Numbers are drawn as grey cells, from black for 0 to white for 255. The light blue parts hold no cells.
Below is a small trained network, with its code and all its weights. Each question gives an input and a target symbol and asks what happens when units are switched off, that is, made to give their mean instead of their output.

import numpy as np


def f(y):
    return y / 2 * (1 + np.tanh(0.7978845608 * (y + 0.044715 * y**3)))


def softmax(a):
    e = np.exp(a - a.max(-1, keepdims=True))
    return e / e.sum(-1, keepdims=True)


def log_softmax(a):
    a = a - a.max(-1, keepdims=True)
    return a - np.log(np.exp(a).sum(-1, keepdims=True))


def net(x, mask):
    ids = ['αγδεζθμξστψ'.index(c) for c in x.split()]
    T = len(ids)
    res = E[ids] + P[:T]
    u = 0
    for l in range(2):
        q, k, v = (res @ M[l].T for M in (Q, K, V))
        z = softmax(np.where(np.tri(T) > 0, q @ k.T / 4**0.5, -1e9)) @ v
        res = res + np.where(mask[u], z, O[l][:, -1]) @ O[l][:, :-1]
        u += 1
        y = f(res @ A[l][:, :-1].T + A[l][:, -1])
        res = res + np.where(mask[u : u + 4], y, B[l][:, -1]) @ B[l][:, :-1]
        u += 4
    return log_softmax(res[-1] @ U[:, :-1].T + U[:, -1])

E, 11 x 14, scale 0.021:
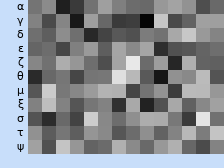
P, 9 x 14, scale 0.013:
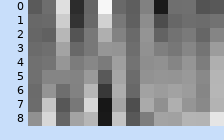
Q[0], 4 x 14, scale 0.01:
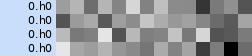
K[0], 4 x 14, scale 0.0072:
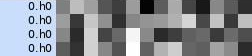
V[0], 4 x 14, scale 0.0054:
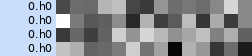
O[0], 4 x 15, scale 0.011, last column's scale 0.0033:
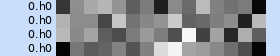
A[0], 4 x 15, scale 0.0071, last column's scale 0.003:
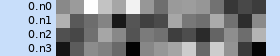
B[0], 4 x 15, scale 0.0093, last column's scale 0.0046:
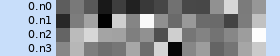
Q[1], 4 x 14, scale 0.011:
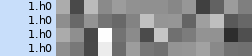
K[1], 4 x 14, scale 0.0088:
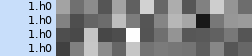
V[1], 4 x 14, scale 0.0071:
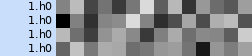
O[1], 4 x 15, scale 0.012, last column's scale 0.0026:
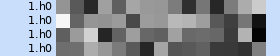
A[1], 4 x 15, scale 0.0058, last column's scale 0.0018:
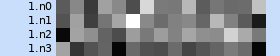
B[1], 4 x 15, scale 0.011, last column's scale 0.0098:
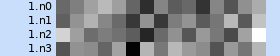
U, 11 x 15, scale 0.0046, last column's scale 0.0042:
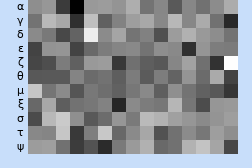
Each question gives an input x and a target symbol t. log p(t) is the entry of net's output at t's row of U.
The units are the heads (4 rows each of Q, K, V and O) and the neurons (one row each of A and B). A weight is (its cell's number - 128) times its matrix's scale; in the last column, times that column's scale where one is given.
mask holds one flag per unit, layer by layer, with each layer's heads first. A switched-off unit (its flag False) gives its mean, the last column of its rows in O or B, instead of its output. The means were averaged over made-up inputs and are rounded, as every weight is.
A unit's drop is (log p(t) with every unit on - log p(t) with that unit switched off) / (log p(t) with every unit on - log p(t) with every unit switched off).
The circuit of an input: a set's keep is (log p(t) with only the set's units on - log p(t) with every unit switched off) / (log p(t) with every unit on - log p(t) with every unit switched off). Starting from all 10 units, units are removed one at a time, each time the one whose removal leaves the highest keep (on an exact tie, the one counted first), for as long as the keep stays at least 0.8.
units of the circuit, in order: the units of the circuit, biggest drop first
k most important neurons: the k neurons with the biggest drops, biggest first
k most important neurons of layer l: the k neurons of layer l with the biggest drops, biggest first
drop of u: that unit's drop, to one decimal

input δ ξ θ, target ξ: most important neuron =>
1.n2
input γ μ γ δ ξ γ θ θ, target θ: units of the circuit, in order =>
0.h0, 1.n0, 1.h0
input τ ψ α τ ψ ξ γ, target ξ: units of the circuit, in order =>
0.h0, 1.n2, 0.n3
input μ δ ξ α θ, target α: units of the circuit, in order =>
0.h0, 0.n3
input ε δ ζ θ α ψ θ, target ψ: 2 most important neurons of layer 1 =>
1.n1, 1.n2
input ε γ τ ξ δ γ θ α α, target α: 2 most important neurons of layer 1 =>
1.n2, 1.n3
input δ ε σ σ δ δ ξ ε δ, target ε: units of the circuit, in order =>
1.h0, 0.n1, 1.n3
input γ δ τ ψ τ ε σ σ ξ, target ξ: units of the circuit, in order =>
1.h0, 1.n2
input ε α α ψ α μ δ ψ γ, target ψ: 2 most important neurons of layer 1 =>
1.n1, 1.n2
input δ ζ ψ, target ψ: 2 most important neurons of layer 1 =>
1.n2, 1.n1
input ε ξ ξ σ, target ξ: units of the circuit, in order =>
0.h0, 1.n2
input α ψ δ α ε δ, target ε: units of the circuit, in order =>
0.n1, 1.h0, 1.n3
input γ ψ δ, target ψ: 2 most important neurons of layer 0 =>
0.n1, 0.n2
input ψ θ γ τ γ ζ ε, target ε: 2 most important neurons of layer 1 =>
1.n3, 1.n2
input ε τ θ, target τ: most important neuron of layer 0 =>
0.n2
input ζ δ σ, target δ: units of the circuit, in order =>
1.h0, 0.n1
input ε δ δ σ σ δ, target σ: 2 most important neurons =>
0.n1, 1.n2
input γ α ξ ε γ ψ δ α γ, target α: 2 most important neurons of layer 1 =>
1.n1, 1.n2
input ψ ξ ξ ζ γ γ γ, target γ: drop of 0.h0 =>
0.3
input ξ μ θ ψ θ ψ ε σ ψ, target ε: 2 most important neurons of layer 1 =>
1.n2, 1.n3
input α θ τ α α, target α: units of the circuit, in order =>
0.h0
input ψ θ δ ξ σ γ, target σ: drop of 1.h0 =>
0.4
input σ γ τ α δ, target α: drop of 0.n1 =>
0.3
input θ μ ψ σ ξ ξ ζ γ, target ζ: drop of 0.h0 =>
0.1
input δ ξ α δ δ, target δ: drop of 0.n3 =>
0.0
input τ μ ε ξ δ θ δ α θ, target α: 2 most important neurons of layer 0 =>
0.n3, 0.n2
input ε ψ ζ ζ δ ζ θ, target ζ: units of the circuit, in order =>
1.h0
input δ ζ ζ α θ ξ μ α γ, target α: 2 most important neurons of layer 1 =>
1.n1, 1.n2
